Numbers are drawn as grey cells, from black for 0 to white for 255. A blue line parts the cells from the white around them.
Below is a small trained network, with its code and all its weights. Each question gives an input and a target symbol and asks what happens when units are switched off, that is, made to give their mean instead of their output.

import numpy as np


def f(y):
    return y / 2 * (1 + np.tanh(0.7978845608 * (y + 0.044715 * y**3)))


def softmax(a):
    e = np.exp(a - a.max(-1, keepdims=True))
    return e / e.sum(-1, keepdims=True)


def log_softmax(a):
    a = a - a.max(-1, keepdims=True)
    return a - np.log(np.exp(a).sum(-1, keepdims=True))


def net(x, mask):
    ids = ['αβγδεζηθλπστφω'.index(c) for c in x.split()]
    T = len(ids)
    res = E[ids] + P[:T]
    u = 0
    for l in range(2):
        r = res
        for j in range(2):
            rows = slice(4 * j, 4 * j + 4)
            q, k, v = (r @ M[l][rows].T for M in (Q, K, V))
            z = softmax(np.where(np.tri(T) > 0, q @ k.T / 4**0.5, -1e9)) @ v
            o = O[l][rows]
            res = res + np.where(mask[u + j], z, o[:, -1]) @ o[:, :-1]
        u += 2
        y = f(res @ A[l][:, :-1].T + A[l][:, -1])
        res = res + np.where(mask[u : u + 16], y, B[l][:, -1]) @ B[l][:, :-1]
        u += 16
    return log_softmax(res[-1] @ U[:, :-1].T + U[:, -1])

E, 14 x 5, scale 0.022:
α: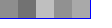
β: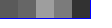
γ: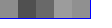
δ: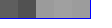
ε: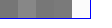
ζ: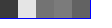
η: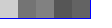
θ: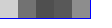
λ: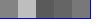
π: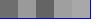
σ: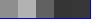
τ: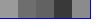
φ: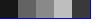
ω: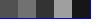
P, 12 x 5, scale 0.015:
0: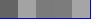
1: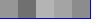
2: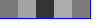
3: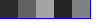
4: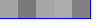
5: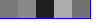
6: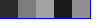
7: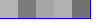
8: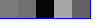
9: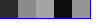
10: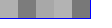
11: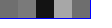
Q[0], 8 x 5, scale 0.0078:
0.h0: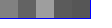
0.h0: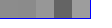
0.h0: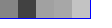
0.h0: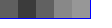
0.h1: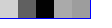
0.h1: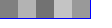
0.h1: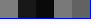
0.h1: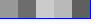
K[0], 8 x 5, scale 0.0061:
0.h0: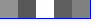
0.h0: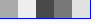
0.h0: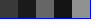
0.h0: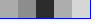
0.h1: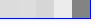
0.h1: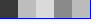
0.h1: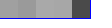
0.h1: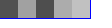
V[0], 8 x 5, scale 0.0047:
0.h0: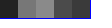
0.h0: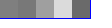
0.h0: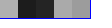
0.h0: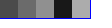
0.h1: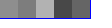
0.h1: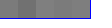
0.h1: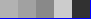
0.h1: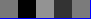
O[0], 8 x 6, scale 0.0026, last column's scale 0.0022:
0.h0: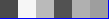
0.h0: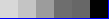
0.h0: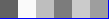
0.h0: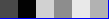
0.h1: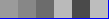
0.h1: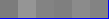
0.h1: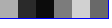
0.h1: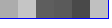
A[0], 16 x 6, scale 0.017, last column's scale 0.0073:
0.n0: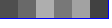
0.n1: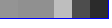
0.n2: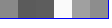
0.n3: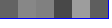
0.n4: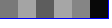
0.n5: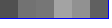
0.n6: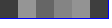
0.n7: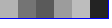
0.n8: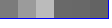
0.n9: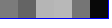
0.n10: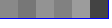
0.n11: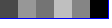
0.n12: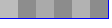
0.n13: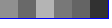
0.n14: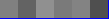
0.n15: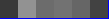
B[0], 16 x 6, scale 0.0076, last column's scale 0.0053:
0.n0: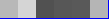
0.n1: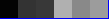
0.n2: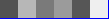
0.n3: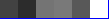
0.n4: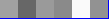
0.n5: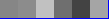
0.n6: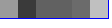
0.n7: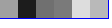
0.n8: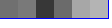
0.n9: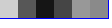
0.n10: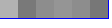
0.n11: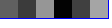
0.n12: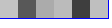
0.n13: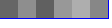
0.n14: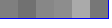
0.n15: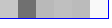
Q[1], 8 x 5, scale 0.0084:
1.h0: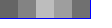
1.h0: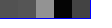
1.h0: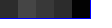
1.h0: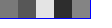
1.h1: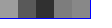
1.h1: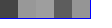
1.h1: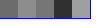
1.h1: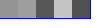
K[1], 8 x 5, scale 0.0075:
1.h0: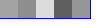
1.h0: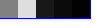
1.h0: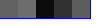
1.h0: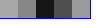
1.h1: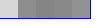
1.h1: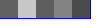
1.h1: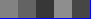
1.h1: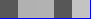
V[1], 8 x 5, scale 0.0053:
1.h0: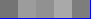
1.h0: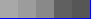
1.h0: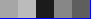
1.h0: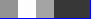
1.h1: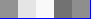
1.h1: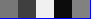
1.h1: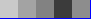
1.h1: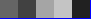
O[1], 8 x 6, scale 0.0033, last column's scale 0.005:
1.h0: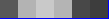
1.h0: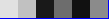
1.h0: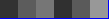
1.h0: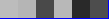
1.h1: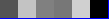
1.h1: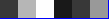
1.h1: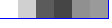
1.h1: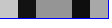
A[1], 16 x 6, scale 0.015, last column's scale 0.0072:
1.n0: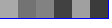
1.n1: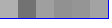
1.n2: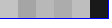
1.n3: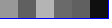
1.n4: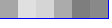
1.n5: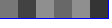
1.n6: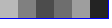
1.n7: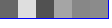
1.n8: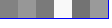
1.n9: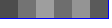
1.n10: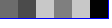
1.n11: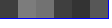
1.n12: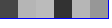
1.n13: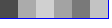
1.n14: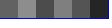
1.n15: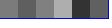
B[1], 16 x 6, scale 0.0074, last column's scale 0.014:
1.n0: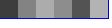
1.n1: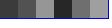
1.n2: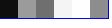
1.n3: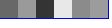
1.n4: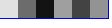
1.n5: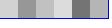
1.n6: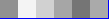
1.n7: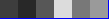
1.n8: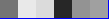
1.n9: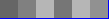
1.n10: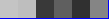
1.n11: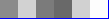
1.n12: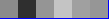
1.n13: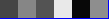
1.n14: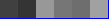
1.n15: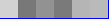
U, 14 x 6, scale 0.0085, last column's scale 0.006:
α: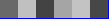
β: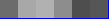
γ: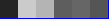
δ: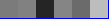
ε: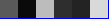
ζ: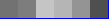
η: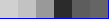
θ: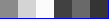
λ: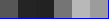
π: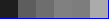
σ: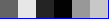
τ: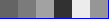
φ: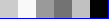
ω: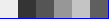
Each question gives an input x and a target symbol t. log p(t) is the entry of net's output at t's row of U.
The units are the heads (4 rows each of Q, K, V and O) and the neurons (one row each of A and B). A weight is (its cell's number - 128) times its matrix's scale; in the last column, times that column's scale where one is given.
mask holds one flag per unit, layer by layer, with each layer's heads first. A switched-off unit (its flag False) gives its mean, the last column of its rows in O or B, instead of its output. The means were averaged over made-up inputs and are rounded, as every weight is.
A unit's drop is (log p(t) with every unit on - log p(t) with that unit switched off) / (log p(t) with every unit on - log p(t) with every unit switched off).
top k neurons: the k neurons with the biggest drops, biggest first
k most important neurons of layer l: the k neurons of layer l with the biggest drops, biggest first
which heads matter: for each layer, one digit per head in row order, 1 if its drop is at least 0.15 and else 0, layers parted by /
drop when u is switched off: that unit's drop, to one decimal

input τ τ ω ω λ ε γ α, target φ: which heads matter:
10 / 00
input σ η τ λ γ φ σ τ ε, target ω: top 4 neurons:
(0.n7, 0.n2, 1.n5, 1.n11)
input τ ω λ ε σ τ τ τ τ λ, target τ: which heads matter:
00 / 00
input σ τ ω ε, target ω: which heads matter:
00 / 01
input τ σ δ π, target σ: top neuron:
(0.n0)
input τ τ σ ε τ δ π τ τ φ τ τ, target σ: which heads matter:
00 / 01
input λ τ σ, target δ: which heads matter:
00 / 01
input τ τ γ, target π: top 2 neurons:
(0.n2, 1.n7)
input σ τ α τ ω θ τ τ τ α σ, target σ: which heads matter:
00 / 00
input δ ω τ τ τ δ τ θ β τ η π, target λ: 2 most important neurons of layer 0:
(0.n2, 0.n11)
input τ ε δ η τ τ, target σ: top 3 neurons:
(0.n15, 1.n5, 1.n12)
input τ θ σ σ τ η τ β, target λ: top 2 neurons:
(0.n9, 0.n1)
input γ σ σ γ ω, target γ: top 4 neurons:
(1.n8, 0.n2, 0.n1, 1.n13)
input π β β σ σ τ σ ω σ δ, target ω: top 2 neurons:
(0.n1, 0.n2)
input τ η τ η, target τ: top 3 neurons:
(1.n11, 0.n15, 1.n12)
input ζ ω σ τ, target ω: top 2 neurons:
(1.n5, 0.n1)
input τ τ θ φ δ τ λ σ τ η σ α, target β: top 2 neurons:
(0.n2, 1.n8)
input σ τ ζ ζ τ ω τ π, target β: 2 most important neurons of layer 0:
(0.n2, 0.n12)
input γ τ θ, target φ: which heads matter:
00 / 01
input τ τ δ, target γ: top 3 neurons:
(0.n2, 1.n13, 1.n11)
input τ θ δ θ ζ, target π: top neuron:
(0.n1)
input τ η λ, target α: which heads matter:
00 / 01
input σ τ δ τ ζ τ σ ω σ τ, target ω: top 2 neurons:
(0.n1, 1.n5)
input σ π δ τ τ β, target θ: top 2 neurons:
(1.n8, 1.n15)
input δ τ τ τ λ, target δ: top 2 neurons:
(1.n4, 1.n7)
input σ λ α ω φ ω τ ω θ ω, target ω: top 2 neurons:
(0.n15, 0.n6)
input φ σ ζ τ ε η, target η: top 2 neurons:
(1.n6, 0.n15)
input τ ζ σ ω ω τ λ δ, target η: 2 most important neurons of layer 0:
(0.n9, 0.n2)
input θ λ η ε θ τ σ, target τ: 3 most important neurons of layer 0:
(0.n15, 0.n0, 0.n12)
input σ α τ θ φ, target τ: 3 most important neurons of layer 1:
(1.n11, 1.n15, 1.n14)
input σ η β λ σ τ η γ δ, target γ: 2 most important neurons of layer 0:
(0.n2, 0.n5)
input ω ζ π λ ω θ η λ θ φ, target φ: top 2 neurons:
(1.n11, 0.n0)
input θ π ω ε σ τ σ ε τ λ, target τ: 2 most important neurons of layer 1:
(1.n11, 1.n9)
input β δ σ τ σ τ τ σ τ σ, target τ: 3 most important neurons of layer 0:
(0.n15, 0.n0, 0.n3)
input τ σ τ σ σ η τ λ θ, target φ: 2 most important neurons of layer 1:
(1.n6, 1.n7)
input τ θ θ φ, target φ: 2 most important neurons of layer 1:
(1.n11, 1.n3)
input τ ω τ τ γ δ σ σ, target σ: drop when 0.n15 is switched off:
0.2
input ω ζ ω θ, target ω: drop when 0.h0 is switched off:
-0.1
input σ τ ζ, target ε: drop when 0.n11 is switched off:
1.2
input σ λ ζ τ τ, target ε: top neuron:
(1.n11)
